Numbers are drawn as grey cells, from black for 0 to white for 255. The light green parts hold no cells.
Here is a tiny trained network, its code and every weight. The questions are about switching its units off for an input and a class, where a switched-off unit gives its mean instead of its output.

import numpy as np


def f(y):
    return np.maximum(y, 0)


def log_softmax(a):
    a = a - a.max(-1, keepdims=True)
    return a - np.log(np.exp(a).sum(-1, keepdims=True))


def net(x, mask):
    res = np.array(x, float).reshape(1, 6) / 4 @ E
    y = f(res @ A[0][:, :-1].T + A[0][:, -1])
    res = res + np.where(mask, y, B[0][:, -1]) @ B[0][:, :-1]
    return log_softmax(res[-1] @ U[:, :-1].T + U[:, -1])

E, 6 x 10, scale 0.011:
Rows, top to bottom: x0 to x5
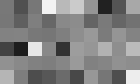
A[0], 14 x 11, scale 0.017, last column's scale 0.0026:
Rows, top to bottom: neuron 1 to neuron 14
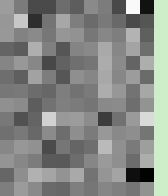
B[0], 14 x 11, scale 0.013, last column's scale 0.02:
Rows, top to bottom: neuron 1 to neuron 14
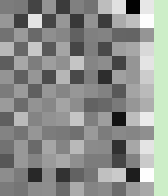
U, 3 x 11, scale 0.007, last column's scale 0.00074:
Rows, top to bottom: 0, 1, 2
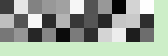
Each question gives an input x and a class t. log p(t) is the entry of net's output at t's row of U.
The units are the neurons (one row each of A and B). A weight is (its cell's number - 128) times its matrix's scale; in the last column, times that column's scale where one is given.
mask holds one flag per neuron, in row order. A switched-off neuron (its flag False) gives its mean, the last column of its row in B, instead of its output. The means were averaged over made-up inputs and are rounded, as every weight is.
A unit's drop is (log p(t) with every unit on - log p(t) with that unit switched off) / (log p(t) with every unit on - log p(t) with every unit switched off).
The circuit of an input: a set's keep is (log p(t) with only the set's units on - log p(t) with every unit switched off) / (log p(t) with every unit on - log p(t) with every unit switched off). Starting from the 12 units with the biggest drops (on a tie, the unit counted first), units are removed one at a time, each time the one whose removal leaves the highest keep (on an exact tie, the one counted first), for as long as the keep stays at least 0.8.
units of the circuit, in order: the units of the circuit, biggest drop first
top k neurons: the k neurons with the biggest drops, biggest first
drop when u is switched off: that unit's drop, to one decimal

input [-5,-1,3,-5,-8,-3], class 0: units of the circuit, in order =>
(neuron 5)
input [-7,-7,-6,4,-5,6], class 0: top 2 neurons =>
(neuron 13; neuron 11)
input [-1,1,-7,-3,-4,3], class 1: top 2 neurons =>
(neuron 13; neuron 2)
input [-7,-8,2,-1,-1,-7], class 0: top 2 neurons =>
(neuron 1; neuron 5)
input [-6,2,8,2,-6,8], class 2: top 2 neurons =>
(neuron 1; neuron 9)
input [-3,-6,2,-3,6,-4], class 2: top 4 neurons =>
(neuron 9; neuron 13; neuron 4; neuron 6)
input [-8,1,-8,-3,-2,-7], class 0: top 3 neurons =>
(neuron 5; neuron 11; neuron 1)
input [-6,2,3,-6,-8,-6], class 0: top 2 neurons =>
(neuron 5; neuron 1)
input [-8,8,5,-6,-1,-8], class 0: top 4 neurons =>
(neuron 5; neuron 1; neuron 11; neuron 12)
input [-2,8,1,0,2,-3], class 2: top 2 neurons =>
(neuron 9; neuron 13)
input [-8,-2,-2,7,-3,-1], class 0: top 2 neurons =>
(neuron 11; neuron 5)
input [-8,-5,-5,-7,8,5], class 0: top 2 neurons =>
(neuron 11; neuron 5)
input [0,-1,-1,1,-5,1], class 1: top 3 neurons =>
(neuron 13; neuron 9; neuron 1)
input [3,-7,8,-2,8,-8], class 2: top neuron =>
(neuron 13)
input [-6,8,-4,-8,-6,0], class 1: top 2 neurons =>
(neuron 2; neuron 9)
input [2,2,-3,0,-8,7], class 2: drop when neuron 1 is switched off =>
0.5
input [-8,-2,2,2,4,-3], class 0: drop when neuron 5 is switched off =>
0.0
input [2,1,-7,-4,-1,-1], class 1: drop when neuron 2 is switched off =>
0.1
